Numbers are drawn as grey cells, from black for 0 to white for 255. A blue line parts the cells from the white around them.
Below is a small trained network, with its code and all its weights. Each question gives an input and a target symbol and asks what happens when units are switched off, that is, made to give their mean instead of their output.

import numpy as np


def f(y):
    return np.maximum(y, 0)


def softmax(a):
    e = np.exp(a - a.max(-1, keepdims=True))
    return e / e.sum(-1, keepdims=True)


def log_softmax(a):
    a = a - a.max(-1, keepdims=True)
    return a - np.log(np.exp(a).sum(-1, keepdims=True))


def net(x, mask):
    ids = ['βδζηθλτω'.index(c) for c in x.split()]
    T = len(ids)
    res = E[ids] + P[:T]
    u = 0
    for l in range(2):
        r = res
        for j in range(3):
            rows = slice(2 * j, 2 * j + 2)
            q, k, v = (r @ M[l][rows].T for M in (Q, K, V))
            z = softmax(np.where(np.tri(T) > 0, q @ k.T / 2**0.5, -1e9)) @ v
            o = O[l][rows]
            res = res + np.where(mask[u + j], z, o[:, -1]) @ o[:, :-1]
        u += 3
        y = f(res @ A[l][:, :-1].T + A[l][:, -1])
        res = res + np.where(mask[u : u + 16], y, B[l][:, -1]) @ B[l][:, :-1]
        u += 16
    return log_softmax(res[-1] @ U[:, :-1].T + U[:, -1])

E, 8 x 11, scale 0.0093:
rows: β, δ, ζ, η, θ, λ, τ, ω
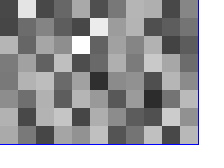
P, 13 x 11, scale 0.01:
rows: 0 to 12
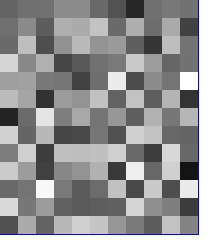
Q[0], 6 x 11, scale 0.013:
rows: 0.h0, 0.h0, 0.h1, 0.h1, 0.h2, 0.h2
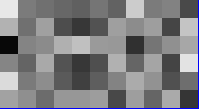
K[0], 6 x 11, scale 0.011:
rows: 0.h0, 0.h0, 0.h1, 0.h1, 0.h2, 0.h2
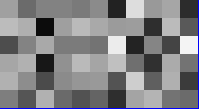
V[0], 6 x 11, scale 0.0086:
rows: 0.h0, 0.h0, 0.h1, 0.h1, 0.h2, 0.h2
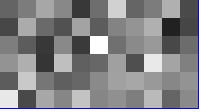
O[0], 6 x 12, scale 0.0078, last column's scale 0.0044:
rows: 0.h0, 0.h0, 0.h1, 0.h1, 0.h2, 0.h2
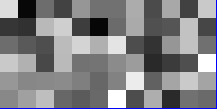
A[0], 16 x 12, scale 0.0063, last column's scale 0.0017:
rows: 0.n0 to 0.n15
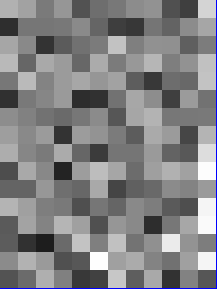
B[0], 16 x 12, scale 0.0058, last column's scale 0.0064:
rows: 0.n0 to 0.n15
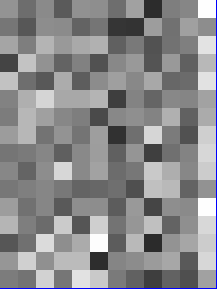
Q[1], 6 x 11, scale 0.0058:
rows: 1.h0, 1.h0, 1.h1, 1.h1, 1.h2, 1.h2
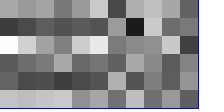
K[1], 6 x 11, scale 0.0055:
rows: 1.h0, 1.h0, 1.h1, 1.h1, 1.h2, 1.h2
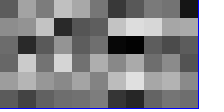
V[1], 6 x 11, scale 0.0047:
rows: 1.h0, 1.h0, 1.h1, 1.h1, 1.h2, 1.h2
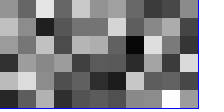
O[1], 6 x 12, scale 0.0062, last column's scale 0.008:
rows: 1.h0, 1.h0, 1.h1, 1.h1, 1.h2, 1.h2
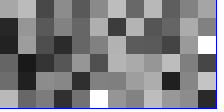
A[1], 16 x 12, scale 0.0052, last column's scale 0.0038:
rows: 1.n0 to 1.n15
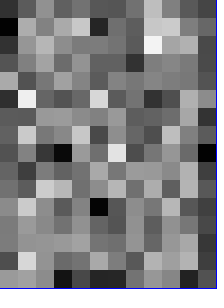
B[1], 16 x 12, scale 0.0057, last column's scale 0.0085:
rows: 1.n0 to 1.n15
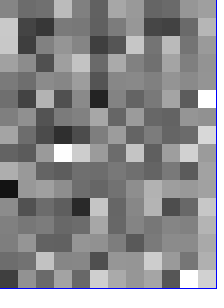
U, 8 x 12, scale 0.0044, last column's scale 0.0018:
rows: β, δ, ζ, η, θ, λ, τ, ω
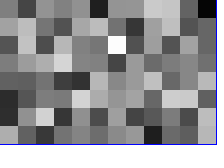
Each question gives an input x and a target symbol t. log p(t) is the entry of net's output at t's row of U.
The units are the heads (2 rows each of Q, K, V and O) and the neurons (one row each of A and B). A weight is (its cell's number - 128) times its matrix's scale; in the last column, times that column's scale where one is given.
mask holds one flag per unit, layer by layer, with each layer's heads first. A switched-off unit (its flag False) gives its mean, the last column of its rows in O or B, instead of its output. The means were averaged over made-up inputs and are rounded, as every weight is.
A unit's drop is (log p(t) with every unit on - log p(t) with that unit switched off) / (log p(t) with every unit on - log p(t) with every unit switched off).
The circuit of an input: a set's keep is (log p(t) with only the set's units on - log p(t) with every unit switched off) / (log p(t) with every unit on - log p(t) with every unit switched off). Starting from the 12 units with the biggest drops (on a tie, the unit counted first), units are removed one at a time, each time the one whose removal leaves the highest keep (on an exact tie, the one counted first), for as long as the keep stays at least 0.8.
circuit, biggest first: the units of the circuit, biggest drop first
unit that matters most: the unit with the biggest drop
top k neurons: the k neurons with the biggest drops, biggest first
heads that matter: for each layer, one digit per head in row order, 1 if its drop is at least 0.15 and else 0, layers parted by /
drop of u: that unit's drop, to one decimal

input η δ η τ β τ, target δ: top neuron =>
[0.n7]
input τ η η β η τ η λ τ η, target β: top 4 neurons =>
[1.n2; 1.n14; 0.n9; 1.n5]
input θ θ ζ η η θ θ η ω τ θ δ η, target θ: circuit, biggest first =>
[0.h1; 1.h2]
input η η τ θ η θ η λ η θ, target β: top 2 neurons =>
[1.n2; 0.n9]
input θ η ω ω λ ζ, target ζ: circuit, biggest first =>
[0.h0; 0.h2]
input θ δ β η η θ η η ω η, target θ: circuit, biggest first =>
[1.h2; 0.h1]
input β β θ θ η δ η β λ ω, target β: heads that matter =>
100 / 110
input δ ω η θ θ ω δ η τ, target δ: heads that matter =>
010 / 101
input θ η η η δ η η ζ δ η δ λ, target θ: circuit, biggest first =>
[1.h2; 0.h1; 0.h2; 0.n12]
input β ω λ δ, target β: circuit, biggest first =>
[1.h1; 0.h0; 1.h0; 0.n14]
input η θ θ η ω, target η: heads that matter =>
010 / 011
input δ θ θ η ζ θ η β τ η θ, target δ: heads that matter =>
100 / 000
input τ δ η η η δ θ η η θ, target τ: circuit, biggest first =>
[1.h1; 0.h0; 0.h2; 1.n5]
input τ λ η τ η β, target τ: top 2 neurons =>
[1.n5; 1.n14]
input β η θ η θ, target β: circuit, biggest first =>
[0.h0; 1.h1; 1.h0]
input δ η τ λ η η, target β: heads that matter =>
110 / 000
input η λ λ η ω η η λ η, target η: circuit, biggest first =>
[1.h1; 0.h1; 1.h2]
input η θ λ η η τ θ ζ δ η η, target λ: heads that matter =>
011 / 000
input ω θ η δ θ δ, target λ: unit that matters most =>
0.h1
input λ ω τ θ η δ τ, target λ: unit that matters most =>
1.h1
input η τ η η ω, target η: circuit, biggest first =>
[1.h1; 0.h1]
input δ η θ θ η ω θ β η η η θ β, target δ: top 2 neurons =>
[0.n13; 1.n1]
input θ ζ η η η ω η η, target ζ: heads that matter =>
110 / 000
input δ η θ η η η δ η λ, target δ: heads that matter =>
011 / 101
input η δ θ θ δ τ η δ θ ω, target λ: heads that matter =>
010 / 000
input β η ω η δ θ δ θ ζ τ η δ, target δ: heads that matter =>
100 / 000
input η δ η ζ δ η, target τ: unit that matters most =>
0.h2
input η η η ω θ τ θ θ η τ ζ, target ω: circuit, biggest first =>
[0.h1; 0.h0]
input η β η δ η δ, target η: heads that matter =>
110 / 011
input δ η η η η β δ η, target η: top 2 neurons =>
[0.n12; 0.n5]
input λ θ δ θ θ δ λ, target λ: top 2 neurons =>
[1.n8; 0.n1]
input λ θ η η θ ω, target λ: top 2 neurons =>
[1.n8; 0.n1]
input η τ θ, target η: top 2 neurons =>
[0.n12; 1.n7]
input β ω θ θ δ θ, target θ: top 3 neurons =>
[1.n15; 1.n11; 1.n5]
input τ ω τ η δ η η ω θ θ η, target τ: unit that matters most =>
1.h1
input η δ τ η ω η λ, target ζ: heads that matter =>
111 / 000
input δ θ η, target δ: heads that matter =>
010 / 101
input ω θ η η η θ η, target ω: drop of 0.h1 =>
0.4
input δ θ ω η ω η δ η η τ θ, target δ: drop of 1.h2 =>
1.0
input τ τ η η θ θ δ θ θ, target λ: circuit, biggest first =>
[0.h1]
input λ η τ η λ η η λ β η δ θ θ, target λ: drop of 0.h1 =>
0.7
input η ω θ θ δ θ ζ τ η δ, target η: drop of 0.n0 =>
0.0
